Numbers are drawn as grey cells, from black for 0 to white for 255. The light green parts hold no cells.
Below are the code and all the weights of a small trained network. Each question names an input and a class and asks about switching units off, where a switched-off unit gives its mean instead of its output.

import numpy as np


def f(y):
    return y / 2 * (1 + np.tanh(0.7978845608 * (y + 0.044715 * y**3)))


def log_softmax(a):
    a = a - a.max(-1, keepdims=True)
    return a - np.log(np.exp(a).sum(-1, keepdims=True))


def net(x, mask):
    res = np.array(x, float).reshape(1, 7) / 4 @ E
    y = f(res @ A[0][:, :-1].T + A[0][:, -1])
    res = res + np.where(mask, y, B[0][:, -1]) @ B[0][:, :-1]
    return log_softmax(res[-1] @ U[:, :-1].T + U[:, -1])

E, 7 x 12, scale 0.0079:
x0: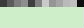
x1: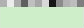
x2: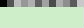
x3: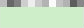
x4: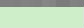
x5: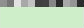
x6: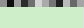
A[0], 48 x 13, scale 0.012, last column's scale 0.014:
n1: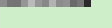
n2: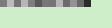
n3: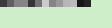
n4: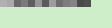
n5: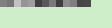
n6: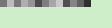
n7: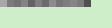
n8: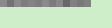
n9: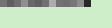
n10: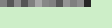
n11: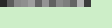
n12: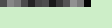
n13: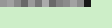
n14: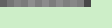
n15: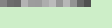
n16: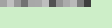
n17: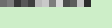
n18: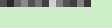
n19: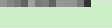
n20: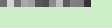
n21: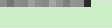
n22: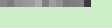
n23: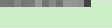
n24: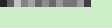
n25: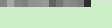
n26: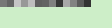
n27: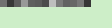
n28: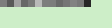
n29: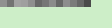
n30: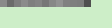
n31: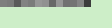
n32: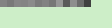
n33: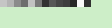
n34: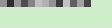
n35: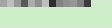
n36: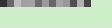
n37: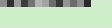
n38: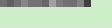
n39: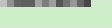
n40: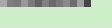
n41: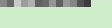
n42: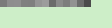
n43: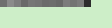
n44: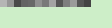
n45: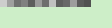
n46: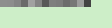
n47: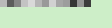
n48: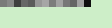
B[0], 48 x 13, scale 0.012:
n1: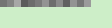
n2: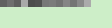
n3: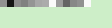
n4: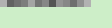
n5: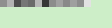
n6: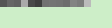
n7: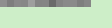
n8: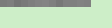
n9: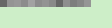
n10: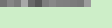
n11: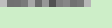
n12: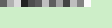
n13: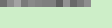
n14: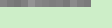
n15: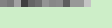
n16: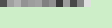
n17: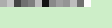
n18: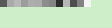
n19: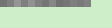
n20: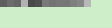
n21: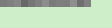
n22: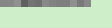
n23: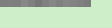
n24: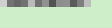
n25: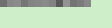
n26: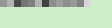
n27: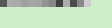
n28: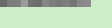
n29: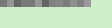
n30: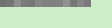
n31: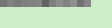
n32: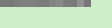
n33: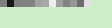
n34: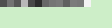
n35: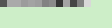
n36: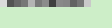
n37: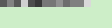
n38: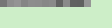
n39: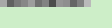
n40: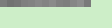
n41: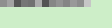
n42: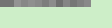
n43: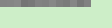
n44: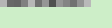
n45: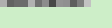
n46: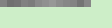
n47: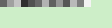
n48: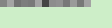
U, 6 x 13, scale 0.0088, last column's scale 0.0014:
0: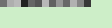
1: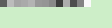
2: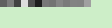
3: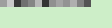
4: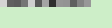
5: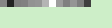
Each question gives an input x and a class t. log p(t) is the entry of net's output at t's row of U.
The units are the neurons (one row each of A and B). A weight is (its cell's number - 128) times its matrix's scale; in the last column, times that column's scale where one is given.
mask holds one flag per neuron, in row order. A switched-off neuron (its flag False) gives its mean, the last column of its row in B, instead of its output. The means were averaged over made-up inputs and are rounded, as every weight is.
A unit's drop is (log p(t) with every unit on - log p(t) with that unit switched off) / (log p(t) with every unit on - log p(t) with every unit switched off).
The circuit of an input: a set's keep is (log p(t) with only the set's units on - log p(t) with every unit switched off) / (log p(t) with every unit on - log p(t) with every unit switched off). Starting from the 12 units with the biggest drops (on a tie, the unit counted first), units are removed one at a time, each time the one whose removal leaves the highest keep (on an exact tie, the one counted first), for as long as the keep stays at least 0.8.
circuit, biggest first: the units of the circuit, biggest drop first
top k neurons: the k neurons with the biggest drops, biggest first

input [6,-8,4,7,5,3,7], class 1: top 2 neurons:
n18, n27
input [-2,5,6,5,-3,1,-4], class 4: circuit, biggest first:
n36
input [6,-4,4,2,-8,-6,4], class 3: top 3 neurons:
n17, n33, n48
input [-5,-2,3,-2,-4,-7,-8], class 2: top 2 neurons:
n20, n6
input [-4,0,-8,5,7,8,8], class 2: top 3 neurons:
n34, n37, n17
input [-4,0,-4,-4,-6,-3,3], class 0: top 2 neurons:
n3, n12
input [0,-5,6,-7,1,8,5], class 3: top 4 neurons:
n5, n26, n47, n41
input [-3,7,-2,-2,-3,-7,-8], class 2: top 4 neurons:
n20, n6, n2, n18
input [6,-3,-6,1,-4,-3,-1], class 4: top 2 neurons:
n45, n33
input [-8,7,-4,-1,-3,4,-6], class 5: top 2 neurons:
n33, n18
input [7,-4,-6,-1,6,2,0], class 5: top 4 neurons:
n3, n36, n24, n11
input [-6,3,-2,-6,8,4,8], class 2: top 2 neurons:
n37, n34
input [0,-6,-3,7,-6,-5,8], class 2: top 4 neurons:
n34, n37, n12, n10
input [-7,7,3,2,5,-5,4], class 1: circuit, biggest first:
n35
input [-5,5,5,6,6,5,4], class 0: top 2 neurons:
n47, n3
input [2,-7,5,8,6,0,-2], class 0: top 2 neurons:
n47, n15
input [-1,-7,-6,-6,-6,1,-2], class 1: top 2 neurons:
n18, n27
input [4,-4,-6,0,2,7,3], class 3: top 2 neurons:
n5, n26
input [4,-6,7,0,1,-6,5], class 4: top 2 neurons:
n36, n11
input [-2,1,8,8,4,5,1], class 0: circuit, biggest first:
n47
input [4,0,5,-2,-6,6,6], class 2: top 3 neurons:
n34, n37, n17
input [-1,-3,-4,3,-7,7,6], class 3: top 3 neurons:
n26, n5, n41
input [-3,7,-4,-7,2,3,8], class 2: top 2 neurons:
n37, n34
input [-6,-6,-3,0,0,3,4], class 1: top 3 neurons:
n18, n3, n27
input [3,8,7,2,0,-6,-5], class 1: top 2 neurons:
n16, n35
